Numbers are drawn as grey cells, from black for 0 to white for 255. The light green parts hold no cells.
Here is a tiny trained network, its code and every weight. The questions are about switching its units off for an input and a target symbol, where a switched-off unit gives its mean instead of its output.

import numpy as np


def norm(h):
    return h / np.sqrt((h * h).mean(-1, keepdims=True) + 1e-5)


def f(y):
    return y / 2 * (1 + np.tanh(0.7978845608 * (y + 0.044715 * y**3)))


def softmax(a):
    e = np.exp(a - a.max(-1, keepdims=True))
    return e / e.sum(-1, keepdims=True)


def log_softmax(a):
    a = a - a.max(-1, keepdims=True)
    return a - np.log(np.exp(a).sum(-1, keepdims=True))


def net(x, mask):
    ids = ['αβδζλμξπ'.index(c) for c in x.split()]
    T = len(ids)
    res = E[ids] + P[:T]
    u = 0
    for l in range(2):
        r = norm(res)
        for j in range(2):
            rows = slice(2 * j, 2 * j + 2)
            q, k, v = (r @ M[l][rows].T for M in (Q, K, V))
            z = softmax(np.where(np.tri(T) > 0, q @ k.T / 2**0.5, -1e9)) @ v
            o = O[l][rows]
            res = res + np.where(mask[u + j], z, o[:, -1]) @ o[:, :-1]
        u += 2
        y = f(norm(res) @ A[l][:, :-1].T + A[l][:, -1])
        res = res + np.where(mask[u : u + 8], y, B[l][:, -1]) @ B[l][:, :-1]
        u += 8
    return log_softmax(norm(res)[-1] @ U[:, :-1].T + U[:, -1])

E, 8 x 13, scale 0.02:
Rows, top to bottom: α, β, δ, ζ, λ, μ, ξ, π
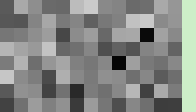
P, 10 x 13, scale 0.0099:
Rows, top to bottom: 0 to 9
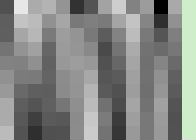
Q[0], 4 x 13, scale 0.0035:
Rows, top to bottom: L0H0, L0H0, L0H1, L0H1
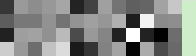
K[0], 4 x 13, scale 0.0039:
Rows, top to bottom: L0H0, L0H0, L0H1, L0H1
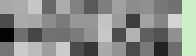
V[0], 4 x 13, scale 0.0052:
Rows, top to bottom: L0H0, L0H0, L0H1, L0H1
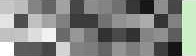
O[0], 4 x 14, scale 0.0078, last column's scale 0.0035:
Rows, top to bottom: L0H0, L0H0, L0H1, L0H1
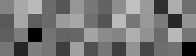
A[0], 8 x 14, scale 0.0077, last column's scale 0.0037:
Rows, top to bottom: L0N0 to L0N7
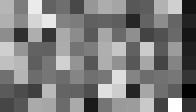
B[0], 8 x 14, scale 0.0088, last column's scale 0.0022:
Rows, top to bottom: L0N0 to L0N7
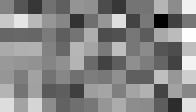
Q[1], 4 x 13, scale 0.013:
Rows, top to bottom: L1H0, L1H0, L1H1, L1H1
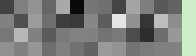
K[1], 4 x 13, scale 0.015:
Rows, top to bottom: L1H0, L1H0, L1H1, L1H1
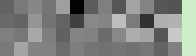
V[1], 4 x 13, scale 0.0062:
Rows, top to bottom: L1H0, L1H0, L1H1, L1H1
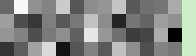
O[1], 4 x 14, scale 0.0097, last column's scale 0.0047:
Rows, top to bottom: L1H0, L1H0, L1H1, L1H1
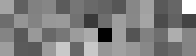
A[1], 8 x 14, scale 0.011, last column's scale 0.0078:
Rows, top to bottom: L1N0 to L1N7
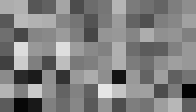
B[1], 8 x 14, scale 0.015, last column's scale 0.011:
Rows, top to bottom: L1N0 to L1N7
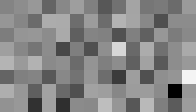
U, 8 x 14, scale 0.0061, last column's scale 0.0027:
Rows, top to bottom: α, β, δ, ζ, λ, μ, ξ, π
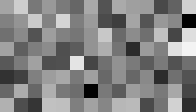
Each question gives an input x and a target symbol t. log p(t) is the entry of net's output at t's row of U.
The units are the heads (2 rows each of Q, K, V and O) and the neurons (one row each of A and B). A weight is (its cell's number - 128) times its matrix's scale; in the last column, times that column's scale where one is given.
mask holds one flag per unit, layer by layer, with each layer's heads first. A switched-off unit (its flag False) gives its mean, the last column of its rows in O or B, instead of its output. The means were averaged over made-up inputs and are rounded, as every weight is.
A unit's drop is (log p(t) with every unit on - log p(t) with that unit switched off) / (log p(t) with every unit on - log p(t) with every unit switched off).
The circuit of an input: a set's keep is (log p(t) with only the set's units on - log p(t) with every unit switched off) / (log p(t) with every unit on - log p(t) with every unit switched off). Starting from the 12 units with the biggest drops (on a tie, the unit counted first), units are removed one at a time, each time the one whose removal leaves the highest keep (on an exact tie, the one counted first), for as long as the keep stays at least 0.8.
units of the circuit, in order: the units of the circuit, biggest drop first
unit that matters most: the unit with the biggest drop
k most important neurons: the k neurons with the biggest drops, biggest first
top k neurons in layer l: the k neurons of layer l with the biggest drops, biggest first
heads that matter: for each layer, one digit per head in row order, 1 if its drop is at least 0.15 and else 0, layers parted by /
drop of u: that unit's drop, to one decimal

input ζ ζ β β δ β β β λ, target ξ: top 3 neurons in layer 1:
(L1N3; L1N6; L1N7)
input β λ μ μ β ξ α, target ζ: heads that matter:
00 / 10
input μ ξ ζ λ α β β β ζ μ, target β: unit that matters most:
L0H1
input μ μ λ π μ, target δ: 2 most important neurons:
(L0N2; L1N7)
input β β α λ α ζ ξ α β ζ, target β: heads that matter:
01 / 00
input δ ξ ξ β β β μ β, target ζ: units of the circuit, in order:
(L1H1; L1N7; L0N3)
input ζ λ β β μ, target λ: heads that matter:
00 / 00
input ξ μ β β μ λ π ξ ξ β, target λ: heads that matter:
11 / 01
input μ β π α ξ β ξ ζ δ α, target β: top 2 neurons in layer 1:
(L1N5; L1N3)
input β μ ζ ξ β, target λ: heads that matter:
10 / 11
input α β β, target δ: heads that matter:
10 / 01
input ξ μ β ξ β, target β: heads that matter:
10 / 10
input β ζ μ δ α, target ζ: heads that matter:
00 / 00
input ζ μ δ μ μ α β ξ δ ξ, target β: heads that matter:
00 / 10
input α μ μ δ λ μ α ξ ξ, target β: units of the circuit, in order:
(L1H0; L1N3; L1N7)
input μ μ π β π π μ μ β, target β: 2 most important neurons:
(L0N7; L0N2)
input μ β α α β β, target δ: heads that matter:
10 / 00
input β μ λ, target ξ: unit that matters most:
L1N3
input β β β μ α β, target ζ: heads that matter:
10 / 01
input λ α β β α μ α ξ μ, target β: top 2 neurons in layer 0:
(L0N3; L0N4)
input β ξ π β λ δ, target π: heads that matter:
00 / 10
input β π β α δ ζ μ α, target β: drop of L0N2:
0.2
